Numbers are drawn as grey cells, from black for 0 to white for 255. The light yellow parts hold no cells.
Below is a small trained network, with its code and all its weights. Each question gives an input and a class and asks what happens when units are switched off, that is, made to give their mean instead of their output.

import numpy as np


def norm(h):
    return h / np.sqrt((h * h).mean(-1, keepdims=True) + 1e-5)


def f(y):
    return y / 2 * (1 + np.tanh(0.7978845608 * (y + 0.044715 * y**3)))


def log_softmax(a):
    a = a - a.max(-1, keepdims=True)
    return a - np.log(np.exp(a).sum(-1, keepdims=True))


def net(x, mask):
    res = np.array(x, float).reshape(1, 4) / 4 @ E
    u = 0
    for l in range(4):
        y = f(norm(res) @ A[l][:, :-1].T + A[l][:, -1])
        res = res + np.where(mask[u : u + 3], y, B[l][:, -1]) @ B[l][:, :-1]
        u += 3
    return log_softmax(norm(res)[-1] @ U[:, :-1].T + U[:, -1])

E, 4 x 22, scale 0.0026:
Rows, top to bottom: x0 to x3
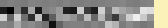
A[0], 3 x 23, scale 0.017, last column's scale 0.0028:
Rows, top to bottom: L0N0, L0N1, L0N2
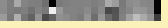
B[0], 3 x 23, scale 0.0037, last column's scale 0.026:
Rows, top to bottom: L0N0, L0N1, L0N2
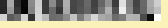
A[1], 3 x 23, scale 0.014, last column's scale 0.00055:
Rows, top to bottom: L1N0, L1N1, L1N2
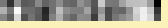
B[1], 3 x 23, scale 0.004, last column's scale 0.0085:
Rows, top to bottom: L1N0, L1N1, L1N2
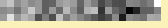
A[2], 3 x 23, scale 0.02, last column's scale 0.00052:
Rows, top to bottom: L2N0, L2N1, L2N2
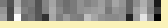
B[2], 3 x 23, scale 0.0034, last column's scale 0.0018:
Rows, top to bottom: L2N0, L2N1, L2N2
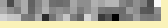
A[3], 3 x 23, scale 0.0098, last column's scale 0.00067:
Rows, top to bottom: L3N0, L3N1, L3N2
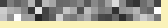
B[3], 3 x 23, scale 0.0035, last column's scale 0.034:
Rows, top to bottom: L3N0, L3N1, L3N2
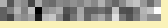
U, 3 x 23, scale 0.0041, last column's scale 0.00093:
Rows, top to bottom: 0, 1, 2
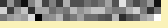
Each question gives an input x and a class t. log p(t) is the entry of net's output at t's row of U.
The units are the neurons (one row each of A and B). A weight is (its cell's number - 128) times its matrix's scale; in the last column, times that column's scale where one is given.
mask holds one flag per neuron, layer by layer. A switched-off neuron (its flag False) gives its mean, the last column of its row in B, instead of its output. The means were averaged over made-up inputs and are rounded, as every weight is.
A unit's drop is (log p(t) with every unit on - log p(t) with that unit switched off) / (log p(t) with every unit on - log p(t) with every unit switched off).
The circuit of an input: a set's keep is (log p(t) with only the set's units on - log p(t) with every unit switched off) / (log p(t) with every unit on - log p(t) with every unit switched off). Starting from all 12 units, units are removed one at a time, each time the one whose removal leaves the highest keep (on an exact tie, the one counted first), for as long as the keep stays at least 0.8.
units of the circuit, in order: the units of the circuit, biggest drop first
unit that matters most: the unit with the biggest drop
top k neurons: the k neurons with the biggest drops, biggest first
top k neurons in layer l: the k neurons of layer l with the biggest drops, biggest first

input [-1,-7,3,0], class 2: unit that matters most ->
L3N1
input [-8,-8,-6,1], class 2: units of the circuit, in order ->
L0N0, L0N2
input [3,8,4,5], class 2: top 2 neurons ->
L3N1, L0N1
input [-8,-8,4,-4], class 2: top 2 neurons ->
L3N1, L0N0
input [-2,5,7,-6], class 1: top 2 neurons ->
L0N2, L0N0
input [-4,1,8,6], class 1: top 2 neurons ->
L0N2, L0N1
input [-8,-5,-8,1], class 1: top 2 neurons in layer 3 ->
L3N1, L3N0
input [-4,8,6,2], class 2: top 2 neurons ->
L3N1, L1N0
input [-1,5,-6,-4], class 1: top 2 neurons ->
L0N0, L0N1
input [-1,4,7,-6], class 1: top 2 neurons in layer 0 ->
L0N2, L0N0
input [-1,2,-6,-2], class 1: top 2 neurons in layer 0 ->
L0N0, L0N1
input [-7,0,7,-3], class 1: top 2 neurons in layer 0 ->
L0N2, L0N0
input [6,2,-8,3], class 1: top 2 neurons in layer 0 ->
L0N0, L0N1
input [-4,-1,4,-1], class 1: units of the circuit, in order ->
L0N2
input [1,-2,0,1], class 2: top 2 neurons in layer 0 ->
L0N1, L0N0
